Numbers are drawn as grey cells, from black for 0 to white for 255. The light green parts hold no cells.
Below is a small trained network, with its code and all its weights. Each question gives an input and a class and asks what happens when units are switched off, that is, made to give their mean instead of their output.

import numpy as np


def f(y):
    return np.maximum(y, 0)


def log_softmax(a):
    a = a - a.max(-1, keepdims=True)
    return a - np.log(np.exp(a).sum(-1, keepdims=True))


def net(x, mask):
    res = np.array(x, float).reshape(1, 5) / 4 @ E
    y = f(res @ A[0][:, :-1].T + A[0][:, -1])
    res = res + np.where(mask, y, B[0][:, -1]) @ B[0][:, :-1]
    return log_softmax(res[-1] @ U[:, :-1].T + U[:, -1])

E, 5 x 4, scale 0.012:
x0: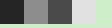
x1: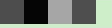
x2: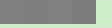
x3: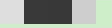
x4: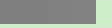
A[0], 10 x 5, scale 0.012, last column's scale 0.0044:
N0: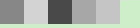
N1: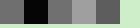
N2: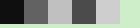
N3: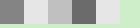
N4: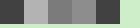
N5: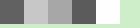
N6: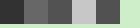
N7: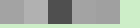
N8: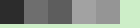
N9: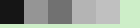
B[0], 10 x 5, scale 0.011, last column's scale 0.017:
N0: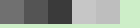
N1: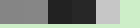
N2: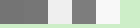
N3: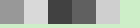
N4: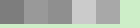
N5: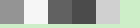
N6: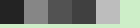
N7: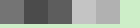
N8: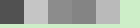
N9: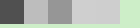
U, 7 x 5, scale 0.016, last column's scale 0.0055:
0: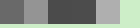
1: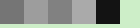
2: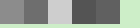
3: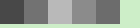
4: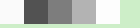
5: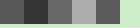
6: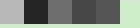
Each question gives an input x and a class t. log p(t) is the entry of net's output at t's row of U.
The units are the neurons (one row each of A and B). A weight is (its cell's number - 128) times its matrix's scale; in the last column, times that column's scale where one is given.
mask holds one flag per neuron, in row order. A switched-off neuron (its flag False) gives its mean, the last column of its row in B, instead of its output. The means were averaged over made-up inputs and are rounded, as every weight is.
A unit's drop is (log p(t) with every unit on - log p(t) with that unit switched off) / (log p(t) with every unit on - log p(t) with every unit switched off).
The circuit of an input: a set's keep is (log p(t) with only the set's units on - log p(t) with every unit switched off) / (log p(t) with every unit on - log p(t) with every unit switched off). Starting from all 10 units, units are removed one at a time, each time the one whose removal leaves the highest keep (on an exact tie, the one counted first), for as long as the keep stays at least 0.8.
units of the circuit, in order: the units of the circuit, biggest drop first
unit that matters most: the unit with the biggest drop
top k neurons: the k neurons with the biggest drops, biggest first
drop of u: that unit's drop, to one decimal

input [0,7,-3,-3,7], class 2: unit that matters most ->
N2
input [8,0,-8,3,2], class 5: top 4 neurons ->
N5, N3, N0, N7
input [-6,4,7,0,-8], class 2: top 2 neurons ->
N0, N7
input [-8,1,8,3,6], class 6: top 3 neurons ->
N9, N2, N4
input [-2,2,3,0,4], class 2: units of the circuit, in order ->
N0, N3, N6
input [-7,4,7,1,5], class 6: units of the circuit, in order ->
N9, N5
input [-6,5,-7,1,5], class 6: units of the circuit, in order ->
N9, N5
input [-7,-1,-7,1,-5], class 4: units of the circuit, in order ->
N6, N8
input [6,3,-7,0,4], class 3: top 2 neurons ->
N3, N9
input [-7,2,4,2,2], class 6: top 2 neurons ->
N2, N9
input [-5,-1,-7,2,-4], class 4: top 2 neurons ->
N6, N1
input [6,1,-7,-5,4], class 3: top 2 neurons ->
N2, N6
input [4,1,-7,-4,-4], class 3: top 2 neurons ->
N2, N1
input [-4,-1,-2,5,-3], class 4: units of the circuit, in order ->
N6
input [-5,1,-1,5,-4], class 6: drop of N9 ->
0.2
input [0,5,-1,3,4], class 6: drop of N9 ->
0.2
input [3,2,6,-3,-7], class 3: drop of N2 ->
0.1
